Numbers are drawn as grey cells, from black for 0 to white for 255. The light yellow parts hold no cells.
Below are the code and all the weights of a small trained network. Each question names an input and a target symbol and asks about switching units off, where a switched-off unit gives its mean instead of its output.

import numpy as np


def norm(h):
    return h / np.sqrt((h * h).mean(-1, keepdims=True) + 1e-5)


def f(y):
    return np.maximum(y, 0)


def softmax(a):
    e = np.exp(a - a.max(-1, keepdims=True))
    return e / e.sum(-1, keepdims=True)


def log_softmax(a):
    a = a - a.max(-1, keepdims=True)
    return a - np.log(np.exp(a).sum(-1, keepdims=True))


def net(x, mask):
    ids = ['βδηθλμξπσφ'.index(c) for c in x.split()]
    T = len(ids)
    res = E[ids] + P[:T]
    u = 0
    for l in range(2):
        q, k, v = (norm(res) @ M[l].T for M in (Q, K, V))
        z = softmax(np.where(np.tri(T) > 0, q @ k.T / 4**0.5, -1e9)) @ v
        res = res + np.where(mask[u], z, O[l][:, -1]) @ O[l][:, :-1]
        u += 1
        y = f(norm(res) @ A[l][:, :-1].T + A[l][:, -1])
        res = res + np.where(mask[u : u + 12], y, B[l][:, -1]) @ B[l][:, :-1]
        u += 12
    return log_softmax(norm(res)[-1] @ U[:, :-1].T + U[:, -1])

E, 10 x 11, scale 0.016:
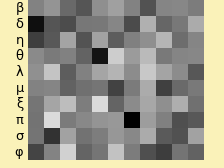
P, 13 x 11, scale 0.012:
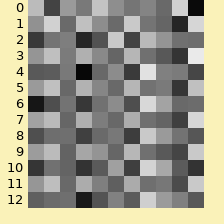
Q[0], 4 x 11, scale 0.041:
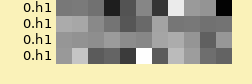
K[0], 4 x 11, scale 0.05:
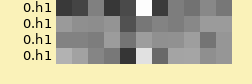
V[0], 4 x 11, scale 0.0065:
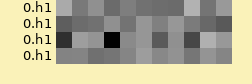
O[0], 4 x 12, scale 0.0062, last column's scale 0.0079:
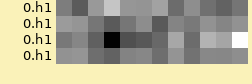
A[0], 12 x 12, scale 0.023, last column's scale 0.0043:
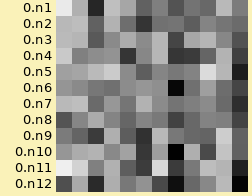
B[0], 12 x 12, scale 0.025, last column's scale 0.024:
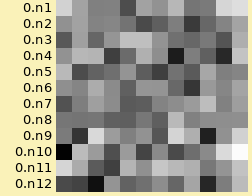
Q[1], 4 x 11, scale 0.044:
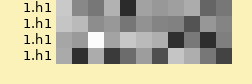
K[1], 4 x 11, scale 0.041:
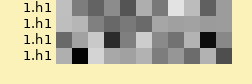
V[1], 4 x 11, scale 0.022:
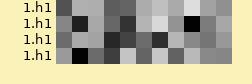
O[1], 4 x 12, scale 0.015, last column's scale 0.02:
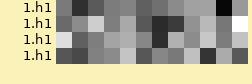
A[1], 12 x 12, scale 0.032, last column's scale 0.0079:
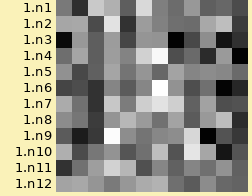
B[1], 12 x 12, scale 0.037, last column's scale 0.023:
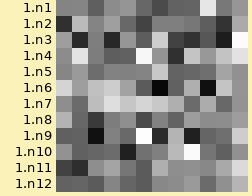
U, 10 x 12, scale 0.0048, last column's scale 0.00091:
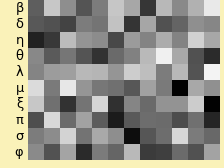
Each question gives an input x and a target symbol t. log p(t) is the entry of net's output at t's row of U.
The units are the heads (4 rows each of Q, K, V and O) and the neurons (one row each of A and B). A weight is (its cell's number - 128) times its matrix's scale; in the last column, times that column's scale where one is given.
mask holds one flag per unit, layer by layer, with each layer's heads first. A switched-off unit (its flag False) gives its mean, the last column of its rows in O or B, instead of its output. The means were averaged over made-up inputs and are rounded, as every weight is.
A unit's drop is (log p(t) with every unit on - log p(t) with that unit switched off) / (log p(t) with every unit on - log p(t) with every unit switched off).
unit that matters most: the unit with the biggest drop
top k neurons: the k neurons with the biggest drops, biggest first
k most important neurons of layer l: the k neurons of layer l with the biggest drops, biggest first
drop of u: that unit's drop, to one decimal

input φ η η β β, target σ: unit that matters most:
0.n10
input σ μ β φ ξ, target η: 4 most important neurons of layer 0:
0.n1; 0.n4; 0.n11; 0.n3
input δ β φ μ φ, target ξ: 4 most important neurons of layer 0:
0.n4; 0.n6; 0.n12; 0.n11
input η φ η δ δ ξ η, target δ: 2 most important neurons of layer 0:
0.n6; 0.n2
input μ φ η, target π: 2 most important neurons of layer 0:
0.n4; 0.n9
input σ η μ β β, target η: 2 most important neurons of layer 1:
1.n11; 1.n3
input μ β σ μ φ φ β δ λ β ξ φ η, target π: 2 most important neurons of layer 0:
0.n9; 0.n4
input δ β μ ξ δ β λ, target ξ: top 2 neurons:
0.n4; 0.n12
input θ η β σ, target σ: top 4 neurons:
0.n9; 1.n1; 0.n4; 1.n3
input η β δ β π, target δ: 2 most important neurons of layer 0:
0.n6; 0.n2
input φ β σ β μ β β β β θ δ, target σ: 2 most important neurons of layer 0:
0.n10; 0.n1
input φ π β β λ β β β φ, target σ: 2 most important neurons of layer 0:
0.n10; 0.n8
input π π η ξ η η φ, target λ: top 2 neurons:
0.n10; 1.n7
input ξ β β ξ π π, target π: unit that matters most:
1.n2
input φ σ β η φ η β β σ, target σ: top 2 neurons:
0.n10; 0.n1
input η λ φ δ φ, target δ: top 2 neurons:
0.n6; 0.n2
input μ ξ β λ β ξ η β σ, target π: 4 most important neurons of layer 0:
0.n4; 0.n9; 0.n1; 0.n11
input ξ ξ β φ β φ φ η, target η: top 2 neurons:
0.n10; 1.n11
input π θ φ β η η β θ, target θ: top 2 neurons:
1.n10; 0.n4
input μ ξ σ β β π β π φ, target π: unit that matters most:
0.n9
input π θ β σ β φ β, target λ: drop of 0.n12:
0.1
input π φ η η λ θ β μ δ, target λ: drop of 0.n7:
0.0
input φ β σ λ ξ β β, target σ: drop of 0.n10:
0.8
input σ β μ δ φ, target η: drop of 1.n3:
0.1
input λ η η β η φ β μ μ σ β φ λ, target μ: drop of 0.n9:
0.2
